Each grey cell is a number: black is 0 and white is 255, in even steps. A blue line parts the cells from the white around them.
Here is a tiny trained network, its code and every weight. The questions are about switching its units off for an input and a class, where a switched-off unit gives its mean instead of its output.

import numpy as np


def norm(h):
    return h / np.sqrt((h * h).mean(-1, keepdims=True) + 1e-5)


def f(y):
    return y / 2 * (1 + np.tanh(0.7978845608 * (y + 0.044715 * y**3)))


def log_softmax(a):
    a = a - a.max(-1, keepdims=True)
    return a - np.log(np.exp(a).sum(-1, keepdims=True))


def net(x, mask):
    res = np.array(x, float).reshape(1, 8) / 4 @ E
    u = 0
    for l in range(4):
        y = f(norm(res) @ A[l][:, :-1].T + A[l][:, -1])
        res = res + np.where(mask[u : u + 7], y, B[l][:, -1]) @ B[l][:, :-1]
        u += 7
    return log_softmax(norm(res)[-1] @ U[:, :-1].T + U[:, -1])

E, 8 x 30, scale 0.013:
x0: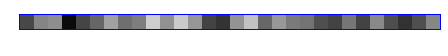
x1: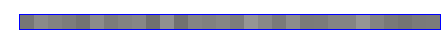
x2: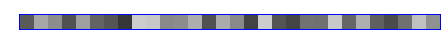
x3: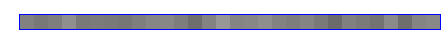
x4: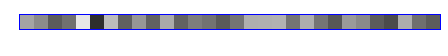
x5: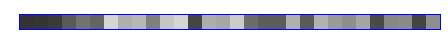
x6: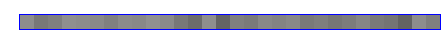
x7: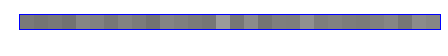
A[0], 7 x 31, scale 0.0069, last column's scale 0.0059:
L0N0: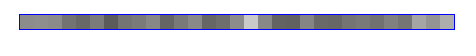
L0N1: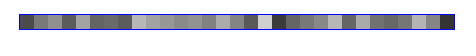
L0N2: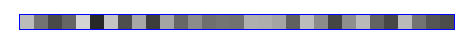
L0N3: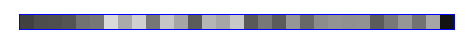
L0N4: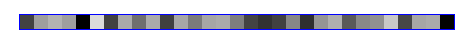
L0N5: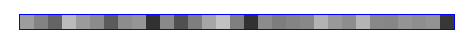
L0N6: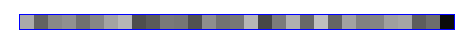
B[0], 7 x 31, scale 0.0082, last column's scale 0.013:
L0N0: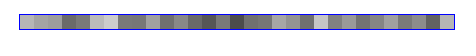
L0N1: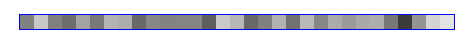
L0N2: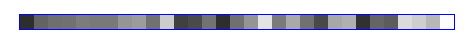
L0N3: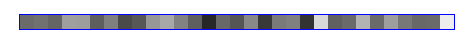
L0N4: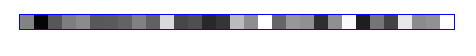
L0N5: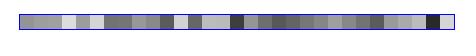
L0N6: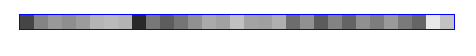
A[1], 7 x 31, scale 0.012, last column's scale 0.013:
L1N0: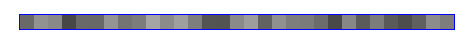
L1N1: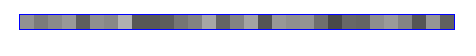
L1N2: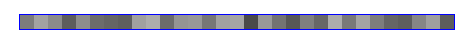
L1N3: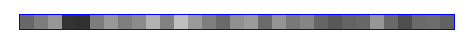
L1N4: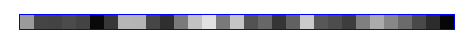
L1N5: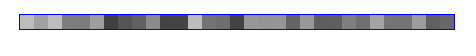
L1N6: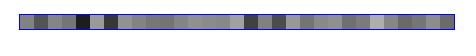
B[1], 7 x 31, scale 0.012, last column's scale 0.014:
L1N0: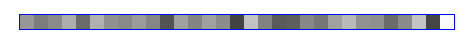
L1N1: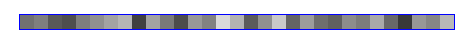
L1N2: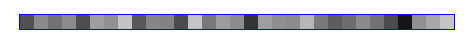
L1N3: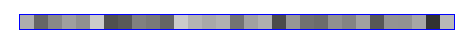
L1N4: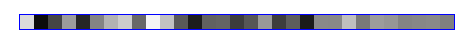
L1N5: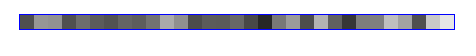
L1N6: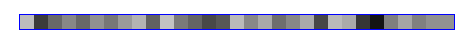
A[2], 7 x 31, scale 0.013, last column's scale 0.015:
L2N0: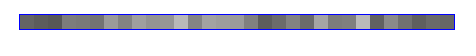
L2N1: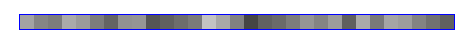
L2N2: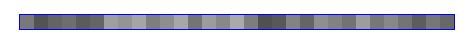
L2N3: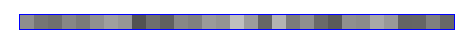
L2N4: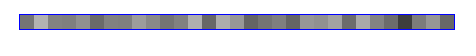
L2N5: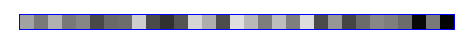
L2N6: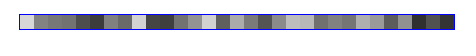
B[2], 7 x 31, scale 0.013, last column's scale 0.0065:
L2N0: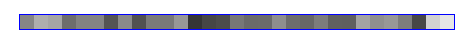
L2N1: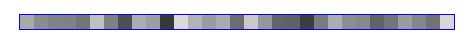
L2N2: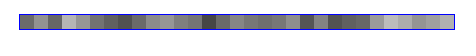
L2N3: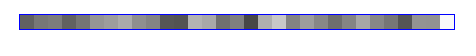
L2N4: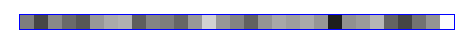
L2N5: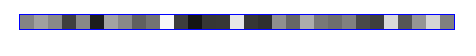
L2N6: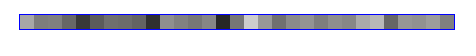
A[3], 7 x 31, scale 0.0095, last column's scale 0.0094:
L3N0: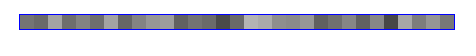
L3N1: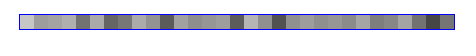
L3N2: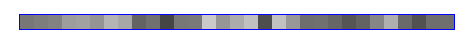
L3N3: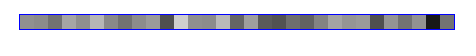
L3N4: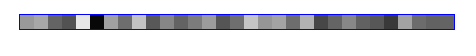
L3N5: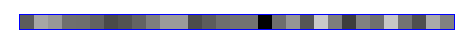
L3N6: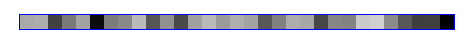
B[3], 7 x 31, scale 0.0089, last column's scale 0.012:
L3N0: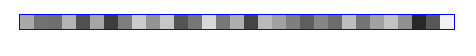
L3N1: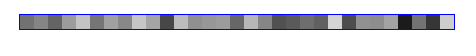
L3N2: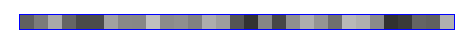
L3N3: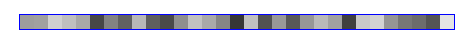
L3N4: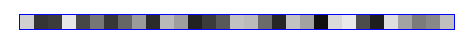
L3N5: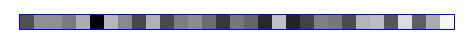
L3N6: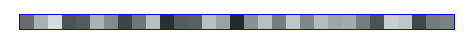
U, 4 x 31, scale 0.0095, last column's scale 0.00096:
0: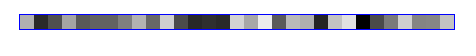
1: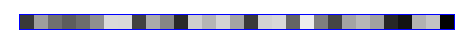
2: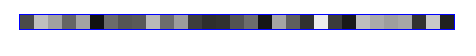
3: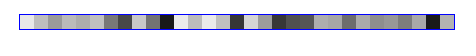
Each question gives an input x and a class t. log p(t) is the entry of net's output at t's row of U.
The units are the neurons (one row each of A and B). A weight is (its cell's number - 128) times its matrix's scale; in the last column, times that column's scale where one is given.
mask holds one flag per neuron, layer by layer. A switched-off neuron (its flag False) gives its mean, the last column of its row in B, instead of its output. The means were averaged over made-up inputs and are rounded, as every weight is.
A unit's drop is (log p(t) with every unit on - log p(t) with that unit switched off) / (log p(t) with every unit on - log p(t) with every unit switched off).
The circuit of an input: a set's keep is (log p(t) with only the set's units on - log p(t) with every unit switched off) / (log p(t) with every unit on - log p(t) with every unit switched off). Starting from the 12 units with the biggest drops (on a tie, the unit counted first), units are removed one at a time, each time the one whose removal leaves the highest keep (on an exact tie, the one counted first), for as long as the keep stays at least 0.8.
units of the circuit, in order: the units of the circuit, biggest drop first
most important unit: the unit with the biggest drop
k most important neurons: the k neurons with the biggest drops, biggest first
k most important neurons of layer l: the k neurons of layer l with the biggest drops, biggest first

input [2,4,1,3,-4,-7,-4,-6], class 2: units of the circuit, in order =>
(L1N5)
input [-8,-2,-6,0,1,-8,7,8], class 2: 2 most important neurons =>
(L1N5; L1N0)
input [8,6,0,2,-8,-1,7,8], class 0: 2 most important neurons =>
(L0N4; L1N6)
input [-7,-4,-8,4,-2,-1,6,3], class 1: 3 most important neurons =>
(L1N1; L0N6; L2N3)
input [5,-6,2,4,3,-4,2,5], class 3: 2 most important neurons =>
(L1N0; L0N4)
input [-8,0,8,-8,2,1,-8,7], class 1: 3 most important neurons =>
(L0N1; L1N2; L2N4)
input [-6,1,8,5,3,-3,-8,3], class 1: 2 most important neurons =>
(L0N1; L1N2)
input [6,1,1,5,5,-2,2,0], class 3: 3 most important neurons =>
(L0N4; L1N0; L1N3)
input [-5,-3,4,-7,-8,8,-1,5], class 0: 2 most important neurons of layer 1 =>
(L1N5; L1N6)
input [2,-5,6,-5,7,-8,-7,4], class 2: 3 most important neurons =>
(L1N5; L0N4; L3N5)
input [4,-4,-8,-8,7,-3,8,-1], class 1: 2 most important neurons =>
(L1N1; L0N4)
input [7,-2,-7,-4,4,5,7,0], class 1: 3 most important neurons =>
(L1N1; L0N6; L2N3)
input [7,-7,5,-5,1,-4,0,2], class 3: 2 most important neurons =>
(L1N3; L1N0)
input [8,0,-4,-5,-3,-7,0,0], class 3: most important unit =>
L1N3
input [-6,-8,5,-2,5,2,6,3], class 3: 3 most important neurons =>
(L0N5; L0N4; L2N1)
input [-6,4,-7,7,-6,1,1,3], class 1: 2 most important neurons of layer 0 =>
(L0N6; L0N2)
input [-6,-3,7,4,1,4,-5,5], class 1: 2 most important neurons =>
(L0N1; L2N4)
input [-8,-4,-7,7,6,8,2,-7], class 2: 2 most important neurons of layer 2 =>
(L2N0; L2N4)
